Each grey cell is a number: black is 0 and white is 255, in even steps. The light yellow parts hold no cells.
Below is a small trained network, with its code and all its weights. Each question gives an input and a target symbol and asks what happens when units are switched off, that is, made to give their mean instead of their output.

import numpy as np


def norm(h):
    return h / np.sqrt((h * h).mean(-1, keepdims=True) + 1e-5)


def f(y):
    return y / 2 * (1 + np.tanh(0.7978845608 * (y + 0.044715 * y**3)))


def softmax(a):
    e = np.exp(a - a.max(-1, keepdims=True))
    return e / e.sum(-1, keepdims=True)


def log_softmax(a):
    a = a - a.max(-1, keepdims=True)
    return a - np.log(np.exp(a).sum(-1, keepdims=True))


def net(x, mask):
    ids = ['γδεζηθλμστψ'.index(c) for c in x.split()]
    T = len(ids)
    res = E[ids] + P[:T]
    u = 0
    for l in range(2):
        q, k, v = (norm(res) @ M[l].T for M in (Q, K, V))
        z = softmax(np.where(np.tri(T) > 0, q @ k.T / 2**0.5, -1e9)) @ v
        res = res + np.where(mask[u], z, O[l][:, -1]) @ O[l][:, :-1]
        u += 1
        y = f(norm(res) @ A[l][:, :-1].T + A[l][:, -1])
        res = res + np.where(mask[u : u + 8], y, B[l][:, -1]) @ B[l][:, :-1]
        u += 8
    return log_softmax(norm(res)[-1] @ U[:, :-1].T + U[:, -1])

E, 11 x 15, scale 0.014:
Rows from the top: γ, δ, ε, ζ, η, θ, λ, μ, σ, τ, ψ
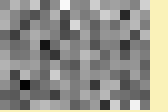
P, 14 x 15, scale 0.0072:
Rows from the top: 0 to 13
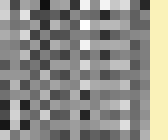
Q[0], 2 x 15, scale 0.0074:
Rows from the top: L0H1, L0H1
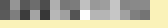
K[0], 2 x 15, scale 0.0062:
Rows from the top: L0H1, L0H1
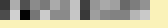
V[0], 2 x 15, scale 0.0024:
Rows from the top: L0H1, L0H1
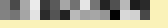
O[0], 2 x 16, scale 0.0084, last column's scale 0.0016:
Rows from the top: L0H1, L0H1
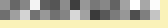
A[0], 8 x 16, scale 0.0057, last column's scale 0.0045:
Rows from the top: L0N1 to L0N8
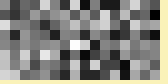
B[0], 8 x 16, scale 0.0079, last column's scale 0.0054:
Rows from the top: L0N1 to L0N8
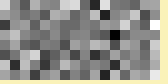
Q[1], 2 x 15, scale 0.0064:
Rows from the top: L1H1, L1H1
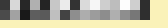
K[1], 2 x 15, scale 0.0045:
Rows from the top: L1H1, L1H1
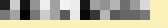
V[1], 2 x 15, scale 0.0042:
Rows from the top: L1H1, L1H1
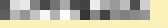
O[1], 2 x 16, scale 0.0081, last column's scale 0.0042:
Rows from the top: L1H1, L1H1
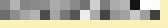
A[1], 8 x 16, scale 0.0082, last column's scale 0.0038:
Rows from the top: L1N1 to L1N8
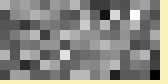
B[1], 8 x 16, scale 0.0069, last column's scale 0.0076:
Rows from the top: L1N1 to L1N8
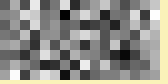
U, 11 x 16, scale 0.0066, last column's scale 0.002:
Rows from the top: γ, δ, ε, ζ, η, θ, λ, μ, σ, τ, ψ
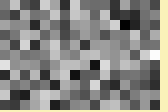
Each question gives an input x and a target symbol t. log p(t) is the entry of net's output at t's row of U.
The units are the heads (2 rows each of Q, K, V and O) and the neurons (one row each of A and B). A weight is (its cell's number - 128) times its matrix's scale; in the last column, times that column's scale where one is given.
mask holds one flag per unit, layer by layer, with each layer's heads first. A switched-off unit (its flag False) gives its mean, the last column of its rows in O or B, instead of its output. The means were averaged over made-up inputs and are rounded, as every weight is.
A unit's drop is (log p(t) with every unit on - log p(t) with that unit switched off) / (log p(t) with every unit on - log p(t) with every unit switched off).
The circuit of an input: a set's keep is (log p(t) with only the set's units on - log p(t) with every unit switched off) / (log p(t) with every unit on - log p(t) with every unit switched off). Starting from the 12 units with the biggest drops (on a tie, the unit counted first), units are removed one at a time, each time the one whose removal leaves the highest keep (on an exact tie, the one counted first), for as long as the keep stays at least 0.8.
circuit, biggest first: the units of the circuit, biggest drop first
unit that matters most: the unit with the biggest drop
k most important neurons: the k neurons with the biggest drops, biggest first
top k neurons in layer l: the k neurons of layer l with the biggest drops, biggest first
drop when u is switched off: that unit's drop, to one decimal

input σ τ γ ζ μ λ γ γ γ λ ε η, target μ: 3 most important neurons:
[L1N1 L0N4 L0N8]
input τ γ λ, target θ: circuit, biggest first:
[L1H1]
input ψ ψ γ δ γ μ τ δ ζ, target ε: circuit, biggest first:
[L0H1 L1N5]
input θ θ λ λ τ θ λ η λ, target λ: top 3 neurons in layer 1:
[L1N6 L1N2 L1N1]
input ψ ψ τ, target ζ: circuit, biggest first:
[L1H1 L0N1]
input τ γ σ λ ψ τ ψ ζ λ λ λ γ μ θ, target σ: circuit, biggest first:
[L1N2 L0N7]
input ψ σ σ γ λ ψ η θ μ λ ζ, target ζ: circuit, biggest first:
[L0N1 L1H1]
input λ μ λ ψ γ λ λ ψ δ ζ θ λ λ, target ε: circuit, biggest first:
[L0H1 L1N5]
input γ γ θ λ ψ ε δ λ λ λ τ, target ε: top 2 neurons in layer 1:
[L1N5 L1N7]
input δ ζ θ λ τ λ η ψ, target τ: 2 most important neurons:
[L0N1 L1N6]
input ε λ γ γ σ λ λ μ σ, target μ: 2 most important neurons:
[L1N3 L1N7]
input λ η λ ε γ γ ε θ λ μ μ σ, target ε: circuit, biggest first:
[L0N8 L1N7]
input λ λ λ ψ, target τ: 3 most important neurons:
[L0N1 L1N6 L1N1]
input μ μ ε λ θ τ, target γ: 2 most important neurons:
[L1N8 L0N4]
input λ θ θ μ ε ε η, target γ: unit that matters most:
L0H1
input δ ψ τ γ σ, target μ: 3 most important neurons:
[L0N7 L1N3 L1N7]
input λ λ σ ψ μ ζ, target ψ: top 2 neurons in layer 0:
[L0N6 L0N8]
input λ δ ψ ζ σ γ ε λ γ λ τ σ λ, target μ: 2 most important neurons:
[L0N8 L1N3]
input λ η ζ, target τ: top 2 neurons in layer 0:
[L0N2 L0N3]
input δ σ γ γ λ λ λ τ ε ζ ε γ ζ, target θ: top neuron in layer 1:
[L1N2]
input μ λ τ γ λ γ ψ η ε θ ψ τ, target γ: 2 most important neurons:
[L0N4 L1N8]
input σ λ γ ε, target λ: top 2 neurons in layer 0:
[L0N1 L0N5]
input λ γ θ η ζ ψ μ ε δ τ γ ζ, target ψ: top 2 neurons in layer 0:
[L0N6 L0N3]
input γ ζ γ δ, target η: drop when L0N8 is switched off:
0.2
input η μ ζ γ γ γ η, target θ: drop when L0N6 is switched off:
0.0
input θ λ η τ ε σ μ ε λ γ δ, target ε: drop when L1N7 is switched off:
0.2
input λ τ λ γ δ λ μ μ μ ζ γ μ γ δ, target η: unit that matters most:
L0N3
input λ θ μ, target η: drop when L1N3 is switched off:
0.1
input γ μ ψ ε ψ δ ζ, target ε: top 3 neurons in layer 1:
[L1N5 L1N7 L1N1]
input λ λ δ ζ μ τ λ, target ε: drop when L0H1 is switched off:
0.1
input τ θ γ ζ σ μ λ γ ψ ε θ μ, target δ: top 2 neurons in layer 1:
[L1N6 L1N4]
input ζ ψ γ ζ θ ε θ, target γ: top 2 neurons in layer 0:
[L0N1 L0N5]
